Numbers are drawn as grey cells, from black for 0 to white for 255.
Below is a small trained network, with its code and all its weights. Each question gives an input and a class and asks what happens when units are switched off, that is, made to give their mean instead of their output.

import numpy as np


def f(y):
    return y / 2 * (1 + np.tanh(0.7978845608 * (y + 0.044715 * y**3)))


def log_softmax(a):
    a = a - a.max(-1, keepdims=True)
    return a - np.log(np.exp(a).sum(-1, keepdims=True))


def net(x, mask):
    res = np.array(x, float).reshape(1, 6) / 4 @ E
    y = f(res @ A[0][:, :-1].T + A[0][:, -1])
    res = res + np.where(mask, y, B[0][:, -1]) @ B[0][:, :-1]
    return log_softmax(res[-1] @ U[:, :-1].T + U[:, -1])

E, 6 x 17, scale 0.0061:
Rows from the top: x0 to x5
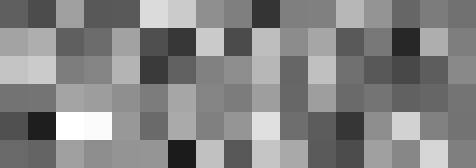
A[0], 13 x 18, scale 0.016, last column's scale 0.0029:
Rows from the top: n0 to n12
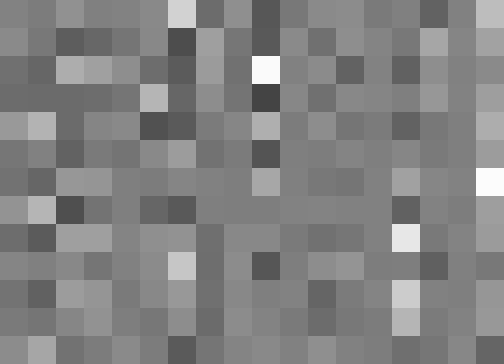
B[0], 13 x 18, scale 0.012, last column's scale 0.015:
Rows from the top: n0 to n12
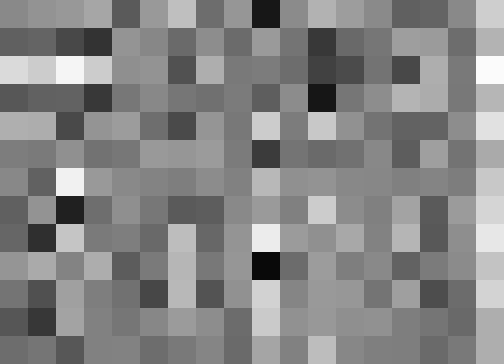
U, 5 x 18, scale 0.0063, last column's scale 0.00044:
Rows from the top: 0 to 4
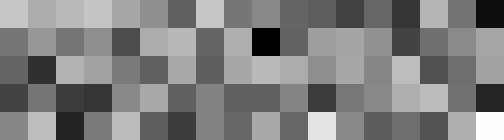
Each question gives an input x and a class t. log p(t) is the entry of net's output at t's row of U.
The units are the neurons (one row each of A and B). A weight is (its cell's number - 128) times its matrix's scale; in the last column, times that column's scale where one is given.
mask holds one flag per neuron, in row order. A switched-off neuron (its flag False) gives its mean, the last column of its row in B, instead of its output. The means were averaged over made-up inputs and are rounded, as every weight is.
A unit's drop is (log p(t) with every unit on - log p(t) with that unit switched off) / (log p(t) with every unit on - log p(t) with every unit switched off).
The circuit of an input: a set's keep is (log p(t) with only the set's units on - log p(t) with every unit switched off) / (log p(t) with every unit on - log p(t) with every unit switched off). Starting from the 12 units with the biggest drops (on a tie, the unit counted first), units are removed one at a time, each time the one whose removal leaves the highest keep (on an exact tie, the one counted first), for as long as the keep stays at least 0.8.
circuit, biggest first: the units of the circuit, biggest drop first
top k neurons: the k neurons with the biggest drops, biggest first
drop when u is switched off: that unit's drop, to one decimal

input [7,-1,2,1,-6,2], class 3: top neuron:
n3
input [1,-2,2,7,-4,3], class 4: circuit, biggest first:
n2, n8
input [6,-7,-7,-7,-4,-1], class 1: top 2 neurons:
n0, n9
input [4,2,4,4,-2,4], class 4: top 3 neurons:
n6, n5, n9
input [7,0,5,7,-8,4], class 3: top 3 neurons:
n3, n1, n4
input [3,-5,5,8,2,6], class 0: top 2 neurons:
n2, n7
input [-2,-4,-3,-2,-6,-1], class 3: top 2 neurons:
n3, n1
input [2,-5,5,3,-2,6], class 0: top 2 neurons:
n8, n7
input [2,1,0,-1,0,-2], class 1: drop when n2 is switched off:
0.3
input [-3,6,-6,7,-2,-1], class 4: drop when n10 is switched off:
-0.1
